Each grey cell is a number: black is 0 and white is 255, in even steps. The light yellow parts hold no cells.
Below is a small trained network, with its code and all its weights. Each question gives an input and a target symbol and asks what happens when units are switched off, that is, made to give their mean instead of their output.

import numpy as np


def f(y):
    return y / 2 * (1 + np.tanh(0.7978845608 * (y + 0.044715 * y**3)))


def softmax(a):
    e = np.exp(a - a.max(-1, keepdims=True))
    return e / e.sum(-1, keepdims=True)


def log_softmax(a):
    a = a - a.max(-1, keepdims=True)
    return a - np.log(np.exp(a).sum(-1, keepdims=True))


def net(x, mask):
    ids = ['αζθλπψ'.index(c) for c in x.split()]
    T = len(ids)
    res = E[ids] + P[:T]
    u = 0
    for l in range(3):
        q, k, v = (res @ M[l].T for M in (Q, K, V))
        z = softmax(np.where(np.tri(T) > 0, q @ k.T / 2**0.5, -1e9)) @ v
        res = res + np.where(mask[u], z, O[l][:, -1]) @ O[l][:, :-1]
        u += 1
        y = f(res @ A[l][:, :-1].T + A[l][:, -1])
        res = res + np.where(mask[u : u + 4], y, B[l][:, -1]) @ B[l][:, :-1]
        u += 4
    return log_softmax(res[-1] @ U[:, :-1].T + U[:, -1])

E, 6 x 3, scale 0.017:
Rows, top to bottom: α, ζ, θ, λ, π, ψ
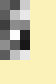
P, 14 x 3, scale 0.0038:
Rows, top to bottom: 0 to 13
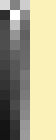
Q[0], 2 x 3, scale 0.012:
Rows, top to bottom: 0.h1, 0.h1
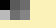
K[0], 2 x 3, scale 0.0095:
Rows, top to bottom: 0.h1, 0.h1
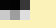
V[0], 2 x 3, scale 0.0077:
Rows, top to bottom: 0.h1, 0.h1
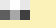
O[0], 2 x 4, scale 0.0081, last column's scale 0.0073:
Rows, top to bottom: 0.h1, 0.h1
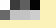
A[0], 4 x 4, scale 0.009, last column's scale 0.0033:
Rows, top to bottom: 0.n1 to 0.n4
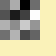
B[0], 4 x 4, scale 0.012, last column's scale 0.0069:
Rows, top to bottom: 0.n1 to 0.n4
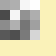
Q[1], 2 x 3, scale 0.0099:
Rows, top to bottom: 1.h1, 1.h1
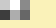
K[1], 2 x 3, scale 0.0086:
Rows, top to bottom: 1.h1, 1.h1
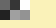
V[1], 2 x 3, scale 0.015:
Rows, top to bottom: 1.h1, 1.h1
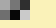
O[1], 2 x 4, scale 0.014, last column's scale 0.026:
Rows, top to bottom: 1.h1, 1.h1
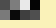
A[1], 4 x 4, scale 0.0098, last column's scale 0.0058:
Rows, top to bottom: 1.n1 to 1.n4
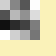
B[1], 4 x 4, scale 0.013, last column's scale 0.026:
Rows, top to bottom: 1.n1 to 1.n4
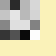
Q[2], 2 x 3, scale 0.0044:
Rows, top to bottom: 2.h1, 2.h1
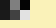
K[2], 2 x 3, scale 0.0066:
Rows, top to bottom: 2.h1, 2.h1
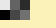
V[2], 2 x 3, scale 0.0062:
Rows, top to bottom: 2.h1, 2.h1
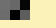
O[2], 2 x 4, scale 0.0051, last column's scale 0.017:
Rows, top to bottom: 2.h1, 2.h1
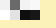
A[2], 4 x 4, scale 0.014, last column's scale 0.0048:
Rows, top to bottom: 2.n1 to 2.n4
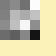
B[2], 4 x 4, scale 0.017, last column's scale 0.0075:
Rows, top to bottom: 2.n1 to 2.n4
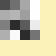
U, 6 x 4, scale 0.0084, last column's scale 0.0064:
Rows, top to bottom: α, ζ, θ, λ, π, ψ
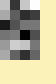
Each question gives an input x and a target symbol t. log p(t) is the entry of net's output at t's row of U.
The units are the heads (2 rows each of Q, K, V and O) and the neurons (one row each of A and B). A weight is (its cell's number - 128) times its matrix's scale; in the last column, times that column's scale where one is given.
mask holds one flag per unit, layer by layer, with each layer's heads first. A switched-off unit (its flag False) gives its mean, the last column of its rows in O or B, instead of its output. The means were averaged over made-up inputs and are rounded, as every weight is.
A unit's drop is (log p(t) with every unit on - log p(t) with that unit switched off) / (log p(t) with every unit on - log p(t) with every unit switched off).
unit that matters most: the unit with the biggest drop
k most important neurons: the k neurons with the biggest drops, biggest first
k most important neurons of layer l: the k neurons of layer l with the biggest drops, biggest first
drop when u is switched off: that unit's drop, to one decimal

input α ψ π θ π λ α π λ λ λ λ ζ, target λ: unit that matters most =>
1.h1
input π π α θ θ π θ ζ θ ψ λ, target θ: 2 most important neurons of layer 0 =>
0.n1; 0.n4
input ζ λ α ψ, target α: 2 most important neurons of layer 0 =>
0.n1; 0.n3
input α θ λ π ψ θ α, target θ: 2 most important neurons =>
0.n1; 2.n2
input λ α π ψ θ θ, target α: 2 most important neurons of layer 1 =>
1.n4; 1.n3
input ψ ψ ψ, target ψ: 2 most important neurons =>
0.n3; 1.n2
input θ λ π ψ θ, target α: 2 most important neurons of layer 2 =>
2.n3; 2.n2
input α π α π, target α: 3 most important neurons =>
1.n4; 1.n2; 0.n2
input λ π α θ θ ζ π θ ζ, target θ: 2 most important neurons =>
0.n1; 1.n3
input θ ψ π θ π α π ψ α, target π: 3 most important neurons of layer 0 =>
0.n1; 0.n2; 0.n4
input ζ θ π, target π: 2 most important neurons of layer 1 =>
1.n2; 1.n1
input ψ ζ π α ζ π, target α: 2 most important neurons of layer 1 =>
1.n4; 1.n1
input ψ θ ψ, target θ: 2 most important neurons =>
0.n1; 1.n4
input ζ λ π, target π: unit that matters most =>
1.n2
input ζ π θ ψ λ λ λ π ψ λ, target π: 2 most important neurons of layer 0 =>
0.n4; 0.n3
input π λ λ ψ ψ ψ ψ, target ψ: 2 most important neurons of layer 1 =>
1.n4; 1.n1
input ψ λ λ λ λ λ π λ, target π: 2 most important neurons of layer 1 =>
1.n2; 1.n4
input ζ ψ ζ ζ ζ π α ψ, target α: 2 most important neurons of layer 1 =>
1.n4; 1.n1
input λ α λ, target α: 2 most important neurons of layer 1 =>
1.n4; 1.n2
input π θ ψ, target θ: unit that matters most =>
0.n1
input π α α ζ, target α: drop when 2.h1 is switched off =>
-0.1
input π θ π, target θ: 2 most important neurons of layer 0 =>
0.n1; 0.n3
